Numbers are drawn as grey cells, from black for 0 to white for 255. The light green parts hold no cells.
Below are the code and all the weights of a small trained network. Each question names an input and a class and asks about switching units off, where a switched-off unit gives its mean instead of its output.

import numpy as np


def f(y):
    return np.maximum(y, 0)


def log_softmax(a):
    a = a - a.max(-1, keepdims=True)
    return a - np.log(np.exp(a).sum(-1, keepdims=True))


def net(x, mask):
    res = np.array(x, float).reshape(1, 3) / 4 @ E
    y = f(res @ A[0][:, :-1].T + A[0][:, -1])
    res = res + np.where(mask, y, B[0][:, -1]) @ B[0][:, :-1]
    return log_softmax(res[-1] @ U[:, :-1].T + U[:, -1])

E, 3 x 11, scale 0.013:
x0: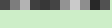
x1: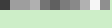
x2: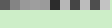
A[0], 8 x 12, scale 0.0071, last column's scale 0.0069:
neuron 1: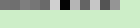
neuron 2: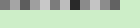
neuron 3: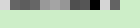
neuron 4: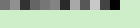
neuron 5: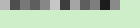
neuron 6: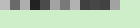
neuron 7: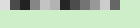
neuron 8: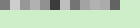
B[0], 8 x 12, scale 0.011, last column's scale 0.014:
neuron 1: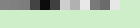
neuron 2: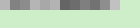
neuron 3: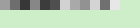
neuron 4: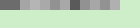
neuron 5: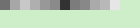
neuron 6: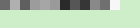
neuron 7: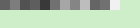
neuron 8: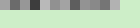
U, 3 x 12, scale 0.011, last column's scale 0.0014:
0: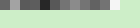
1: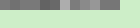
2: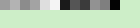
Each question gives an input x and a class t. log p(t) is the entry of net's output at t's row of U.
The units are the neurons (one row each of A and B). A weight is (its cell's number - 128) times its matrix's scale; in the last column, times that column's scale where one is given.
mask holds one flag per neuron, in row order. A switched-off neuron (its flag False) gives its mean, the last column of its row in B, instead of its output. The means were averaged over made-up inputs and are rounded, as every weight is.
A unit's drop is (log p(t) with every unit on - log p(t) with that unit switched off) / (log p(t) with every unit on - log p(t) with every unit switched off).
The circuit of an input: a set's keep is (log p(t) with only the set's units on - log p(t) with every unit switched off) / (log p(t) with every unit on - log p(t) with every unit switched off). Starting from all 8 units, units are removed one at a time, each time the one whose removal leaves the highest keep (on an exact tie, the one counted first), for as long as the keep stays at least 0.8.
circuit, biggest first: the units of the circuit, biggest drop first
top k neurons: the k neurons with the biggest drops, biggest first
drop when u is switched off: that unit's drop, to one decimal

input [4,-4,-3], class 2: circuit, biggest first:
[neuron 6]
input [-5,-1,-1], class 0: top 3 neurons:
[neuron 7; neuron 4; neuron 8]
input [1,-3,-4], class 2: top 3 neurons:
[neuron 6; neuron 5; neuron 7]
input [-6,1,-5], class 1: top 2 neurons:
[neuron 4; neuron 6]
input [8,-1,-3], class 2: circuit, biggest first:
[neuron 6; neuron 7]
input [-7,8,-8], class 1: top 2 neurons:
[neuron 1; neuron 4]
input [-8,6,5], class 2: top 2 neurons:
[neuron 2; neuron 1]
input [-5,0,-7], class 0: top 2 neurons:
[neuron 1; neuron 7]
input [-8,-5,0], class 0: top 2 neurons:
[neuron 7; neuron 4]
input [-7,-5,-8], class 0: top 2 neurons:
[neuron 7; neuron 1]
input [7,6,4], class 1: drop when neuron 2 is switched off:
-0.1
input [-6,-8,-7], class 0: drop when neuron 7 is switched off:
0.1
